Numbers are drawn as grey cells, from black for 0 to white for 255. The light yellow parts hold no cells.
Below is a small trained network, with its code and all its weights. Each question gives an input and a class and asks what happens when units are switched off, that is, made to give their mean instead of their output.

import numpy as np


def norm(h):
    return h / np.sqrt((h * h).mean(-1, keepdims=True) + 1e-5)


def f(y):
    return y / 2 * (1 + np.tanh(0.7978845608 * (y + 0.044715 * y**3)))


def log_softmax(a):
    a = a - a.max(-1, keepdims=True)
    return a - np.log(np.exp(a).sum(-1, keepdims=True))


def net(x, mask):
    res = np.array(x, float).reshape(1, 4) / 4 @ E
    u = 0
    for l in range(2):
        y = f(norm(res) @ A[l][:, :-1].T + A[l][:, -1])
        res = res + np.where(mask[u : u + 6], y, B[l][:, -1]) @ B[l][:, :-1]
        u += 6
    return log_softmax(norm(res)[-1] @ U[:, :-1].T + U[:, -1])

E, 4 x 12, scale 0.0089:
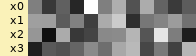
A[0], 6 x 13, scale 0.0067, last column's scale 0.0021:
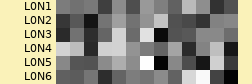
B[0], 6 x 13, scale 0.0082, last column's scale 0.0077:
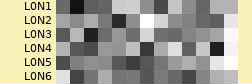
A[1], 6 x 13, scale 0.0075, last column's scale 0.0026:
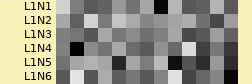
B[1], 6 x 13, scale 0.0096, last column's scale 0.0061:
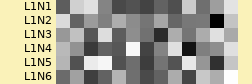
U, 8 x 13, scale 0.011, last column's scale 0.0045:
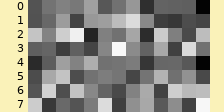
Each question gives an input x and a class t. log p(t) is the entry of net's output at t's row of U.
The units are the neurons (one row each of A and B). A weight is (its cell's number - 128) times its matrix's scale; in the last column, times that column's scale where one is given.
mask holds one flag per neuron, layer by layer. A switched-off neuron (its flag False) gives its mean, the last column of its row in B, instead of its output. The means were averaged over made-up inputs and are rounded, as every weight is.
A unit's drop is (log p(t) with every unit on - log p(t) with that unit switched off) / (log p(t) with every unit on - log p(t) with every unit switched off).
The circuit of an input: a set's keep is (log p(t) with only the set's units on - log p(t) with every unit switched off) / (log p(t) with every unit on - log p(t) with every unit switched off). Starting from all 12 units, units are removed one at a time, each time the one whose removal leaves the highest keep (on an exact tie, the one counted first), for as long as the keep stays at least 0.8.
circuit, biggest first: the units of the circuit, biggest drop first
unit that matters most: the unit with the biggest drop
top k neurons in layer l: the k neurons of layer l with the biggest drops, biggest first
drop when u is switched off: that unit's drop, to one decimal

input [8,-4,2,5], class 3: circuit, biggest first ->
[L0N3; L0N4]
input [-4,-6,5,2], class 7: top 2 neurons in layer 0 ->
[L0N2; L0N1]
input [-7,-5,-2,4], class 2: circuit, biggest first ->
[L1N5]
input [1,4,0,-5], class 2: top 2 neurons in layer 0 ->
[L0N3; L0N5]
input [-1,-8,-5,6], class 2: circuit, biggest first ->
[L0N2; L1N5; L0N1]
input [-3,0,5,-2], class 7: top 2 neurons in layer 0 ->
[L0N1; L0N2]
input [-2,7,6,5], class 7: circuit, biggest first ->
[L0N1; L0N3]
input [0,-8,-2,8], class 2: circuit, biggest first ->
[L1N5; L0N2]
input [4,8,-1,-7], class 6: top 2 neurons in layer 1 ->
[L1N5; L1N2]
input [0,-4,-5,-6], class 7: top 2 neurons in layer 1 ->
[L1N2; L1N1]
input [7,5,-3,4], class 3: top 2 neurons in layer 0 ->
[L0N2; L0N3]
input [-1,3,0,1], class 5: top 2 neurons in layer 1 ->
[L1N4; L1N6]
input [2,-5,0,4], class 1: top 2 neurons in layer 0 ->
[L0N6; L0N5]
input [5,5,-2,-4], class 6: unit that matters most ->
L0N4
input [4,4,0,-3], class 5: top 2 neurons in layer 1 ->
[L1N1; L1N4]
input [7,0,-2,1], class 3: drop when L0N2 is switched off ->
0.2
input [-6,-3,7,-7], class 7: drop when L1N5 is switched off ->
0.2
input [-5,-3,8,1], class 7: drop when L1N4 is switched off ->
0.3
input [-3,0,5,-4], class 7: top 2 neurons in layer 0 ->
[L0N2; L0N1]
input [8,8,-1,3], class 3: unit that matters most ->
L0N3
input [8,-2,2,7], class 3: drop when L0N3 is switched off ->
0.2
